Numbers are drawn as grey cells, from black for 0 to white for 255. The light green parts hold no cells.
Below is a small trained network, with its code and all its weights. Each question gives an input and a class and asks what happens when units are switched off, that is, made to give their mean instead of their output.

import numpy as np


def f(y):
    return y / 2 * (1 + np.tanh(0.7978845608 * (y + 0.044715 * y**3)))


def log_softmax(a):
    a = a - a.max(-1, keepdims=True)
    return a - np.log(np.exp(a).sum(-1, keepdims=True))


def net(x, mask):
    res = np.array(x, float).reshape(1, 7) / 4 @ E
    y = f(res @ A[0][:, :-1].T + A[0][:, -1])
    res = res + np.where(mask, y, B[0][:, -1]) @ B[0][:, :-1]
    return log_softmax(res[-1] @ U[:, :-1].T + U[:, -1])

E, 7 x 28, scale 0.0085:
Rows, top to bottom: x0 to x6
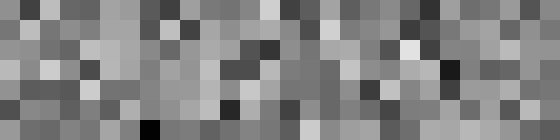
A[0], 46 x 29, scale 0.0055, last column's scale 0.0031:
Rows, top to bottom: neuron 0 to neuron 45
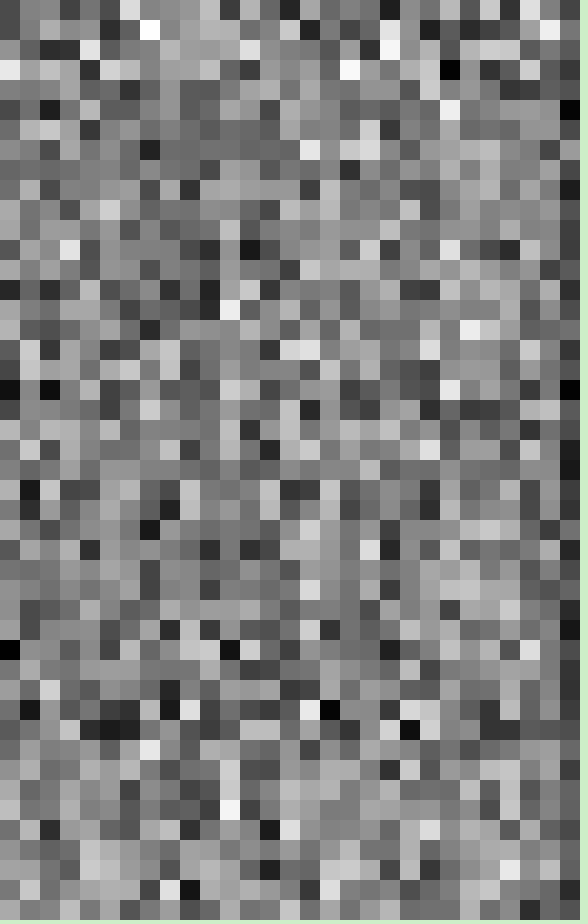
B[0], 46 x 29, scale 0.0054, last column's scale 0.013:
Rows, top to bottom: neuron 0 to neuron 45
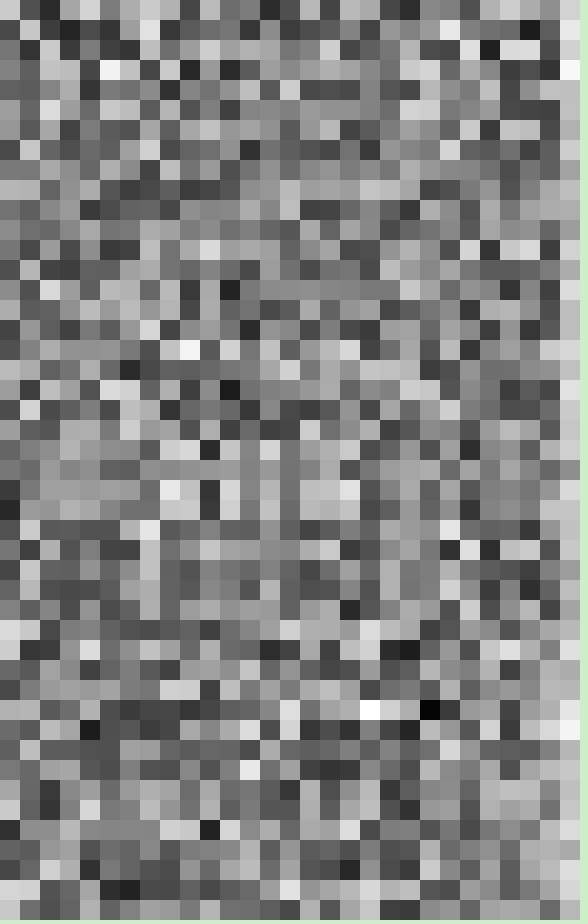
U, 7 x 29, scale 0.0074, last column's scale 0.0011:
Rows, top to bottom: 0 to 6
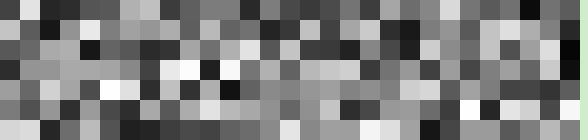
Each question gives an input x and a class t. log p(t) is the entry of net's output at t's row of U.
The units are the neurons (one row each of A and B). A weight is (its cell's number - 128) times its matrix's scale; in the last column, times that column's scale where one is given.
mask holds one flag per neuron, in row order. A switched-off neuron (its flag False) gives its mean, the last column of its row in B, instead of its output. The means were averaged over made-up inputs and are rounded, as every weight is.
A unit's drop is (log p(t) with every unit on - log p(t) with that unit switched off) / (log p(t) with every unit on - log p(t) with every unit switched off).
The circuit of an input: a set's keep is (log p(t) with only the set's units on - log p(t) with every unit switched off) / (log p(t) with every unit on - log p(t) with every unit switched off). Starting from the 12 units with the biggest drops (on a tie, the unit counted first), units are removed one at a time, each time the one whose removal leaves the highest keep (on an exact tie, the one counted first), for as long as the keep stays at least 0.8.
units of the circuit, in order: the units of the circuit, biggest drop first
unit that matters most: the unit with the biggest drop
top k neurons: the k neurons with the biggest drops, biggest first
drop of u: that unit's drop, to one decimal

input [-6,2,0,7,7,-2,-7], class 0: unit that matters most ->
neuron 1
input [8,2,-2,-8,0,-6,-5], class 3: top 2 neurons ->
neuron 25; neuron 34
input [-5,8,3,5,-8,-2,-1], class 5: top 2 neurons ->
neuron 12; neuron 27
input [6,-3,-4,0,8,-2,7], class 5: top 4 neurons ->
neuron 2; neuron 30; neuron 1; neuron 20
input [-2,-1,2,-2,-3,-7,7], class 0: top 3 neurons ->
neuron 7; neuron 26; neuron 29
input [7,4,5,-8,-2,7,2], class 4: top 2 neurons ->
neuron 19; neuron 14
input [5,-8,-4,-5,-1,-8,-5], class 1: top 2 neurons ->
neuron 15; neuron 40
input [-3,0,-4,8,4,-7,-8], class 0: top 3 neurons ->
neuron 1; neuron 20; neuron 19
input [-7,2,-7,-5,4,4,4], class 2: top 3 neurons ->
neuron 36; neuron 4; neuron 24
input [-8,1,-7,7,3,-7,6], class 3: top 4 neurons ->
neuron 22; neuron 17; neuron 41; neuron 32
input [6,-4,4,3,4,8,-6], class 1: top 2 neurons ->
neuron 0; neuron 32
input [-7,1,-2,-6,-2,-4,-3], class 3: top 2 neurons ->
neuron 41; neuron 17
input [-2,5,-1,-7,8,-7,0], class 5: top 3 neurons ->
neuron 2; neuron 30; neuron 3
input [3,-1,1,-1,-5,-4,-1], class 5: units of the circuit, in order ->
neuron 27
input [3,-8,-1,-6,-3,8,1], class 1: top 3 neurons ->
neuron 32; neuron 0; neuron 44
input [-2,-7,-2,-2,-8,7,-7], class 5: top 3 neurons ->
neuron 12; neuron 27; neuron 6
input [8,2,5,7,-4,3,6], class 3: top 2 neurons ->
neuron 24; neuron 25
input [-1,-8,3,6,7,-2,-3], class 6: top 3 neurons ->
neuron 35; neuron 31; neuron 12
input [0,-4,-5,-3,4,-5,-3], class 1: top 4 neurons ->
neuron 15; neuron 43; neuron 40; neuron 39
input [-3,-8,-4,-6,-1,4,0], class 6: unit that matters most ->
neuron 35
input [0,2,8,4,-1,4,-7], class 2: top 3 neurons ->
neuron 43; neuron 33; neuron 38
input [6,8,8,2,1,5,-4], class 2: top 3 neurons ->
neuron 43; neuron 33; neuron 35
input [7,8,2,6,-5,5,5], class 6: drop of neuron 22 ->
0.2
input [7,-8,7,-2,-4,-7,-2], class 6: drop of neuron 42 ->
-0.1
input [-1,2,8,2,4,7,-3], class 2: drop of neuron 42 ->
0.3
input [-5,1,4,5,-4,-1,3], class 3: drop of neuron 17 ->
0.8
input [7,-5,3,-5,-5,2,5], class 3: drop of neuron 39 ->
0.0
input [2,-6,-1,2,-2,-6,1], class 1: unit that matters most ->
neuron 40
